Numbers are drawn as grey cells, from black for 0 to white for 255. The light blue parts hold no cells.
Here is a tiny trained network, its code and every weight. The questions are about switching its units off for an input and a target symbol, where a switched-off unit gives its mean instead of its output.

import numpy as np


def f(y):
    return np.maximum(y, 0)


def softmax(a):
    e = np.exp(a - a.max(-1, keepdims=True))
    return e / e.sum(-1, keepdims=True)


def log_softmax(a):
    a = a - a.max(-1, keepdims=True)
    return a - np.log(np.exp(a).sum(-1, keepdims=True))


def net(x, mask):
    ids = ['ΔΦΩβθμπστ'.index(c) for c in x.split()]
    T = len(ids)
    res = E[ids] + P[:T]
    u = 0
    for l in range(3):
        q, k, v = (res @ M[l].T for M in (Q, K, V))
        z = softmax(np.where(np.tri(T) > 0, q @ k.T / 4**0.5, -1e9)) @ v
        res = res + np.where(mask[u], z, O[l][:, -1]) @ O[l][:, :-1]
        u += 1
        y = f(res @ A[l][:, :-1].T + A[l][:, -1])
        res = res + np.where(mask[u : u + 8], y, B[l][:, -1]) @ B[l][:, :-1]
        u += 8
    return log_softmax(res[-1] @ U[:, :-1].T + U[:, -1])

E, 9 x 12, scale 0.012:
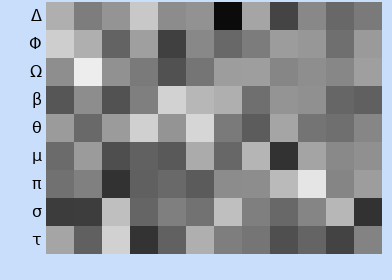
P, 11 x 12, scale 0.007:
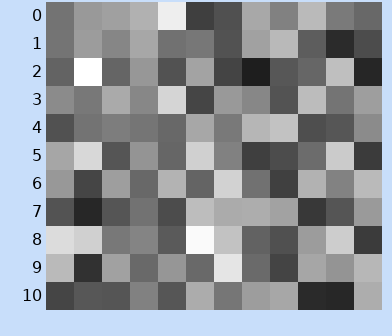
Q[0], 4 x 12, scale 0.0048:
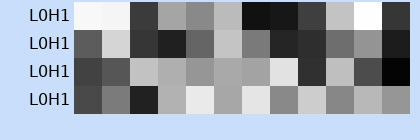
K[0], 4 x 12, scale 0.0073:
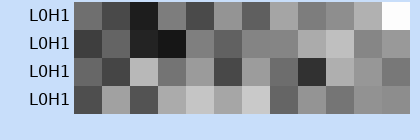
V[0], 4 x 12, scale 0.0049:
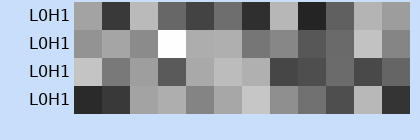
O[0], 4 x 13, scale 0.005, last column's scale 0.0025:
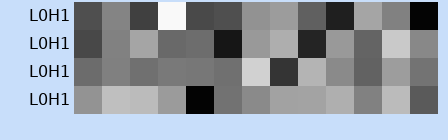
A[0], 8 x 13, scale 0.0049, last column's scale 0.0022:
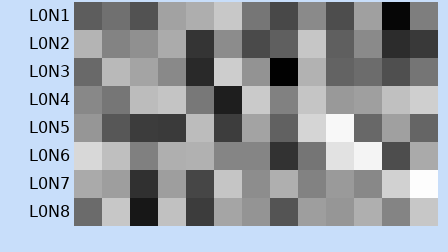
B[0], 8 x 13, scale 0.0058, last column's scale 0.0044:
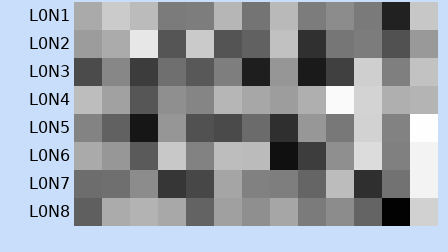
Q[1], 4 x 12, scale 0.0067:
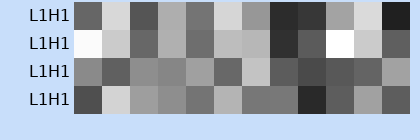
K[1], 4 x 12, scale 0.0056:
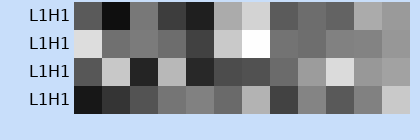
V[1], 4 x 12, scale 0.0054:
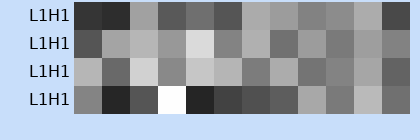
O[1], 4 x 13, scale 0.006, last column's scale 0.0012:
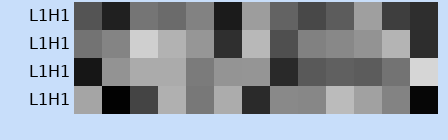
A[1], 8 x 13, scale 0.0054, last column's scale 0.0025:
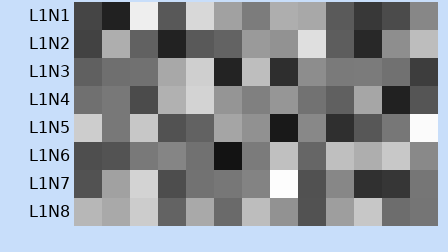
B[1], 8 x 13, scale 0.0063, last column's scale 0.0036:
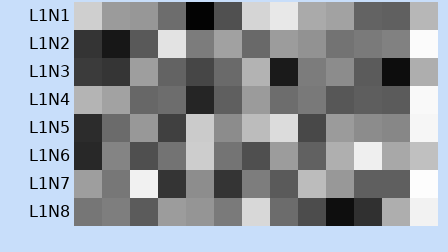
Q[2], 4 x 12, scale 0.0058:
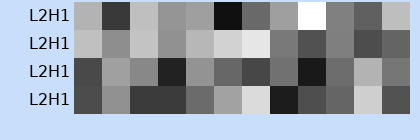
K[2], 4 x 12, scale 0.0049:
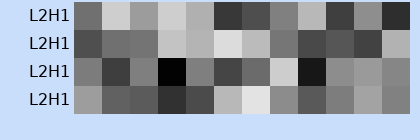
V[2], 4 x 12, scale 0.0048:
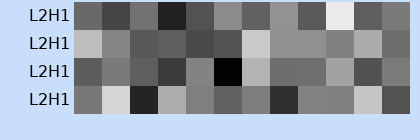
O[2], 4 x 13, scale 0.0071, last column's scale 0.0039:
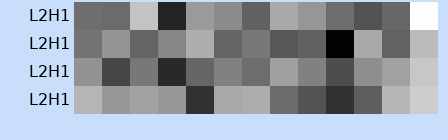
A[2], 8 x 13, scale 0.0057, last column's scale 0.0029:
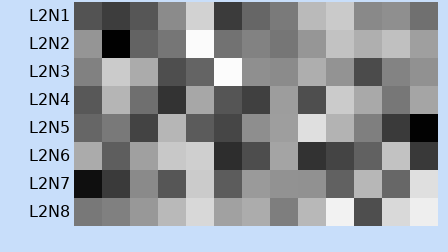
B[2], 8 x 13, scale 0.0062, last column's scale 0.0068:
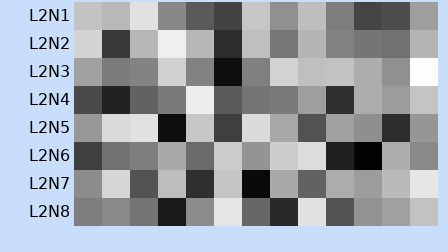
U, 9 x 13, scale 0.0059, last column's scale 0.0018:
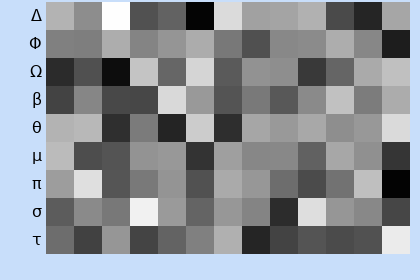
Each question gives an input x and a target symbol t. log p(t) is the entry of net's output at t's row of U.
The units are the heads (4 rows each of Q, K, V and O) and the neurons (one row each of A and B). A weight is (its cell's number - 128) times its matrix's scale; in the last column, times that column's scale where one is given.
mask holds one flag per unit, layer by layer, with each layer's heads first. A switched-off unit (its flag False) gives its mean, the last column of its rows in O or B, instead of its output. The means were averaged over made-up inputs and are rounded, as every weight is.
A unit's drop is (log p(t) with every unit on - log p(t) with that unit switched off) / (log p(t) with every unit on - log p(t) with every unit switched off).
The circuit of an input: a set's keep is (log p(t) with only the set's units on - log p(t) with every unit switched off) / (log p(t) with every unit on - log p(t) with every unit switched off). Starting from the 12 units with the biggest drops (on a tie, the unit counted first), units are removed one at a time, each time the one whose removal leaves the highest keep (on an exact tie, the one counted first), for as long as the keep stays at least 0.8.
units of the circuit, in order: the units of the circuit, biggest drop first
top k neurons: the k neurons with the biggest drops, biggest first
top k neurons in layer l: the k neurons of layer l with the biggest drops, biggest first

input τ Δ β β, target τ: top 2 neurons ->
L1N3, L2N3
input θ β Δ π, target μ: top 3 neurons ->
L2N2, L1N6, L2N4
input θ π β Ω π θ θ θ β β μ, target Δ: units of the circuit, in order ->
L1N7, L0N5, L0N6
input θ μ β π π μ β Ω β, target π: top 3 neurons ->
L0N6, L1N8, L1N4
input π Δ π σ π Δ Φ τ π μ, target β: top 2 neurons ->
L2N4, L1N2
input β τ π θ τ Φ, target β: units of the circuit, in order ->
L2H1, L1N5, L2N4, L1N1
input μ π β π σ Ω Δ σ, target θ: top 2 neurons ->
L2N7, L0N8
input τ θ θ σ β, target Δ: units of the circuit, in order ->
L0N6, L2N5, L1N1, L2H1
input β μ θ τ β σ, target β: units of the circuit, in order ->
L2H1, L1N5, L2N4
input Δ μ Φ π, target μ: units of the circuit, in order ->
L2N2, L2N4, L1N6, L0N5
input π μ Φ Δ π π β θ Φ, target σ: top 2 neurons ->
L0N6, L1N5
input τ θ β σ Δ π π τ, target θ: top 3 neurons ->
L2N7, L1N5, L0N3
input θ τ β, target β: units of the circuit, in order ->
L1N5, L2H1, L2N4
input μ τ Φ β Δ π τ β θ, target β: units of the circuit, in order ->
L2H1, L0N3, L1N5
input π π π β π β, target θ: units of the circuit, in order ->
L1H1, L0N5, L0N1
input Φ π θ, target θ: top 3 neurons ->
L0N3, L1N4, L0N5
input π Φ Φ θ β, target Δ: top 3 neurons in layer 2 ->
L2N5, L2N3, L2N7
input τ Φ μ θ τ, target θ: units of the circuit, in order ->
L2N7, L1N5, L2H1
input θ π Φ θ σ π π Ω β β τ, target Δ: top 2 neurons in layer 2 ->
L2N3, L2N8
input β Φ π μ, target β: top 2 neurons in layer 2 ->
L2N4, L2N1
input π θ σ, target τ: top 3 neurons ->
L0N6, L1N4, L1N8
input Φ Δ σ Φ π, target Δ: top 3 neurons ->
L2N5, L2N1, L0N6
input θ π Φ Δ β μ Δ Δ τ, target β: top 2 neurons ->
L1N5, L2N4
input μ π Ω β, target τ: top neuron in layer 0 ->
L0N5
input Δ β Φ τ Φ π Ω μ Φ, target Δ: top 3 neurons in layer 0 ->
L0N8, L0N5, L0N7
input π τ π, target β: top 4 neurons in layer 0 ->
L0N5, L0N6, L0N4, L0N2
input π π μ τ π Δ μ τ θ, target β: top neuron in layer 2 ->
L2N4
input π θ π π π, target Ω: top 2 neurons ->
L0N5, L1N2
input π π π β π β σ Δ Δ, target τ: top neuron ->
L0N6
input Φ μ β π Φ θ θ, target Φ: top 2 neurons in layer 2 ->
L2N8, L2N2
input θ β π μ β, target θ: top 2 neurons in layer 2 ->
L2N8, L2N2
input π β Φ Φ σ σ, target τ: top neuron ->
L1N4
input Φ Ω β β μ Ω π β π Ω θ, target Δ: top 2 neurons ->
L1N1, L0N5
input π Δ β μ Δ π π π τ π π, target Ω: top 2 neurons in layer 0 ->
L0N5, L0N1
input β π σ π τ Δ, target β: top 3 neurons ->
L1N5, L0N6, L2N4
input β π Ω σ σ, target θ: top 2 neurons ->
L2N7, L1N6
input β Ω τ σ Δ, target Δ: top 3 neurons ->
L0N5, L0N6, L1N7
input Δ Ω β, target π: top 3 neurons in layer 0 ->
L0N6, L0N7, L0N3
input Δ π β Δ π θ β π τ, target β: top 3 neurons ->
L1N5, L2N4, L0N3
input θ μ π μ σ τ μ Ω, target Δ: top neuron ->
L1N7
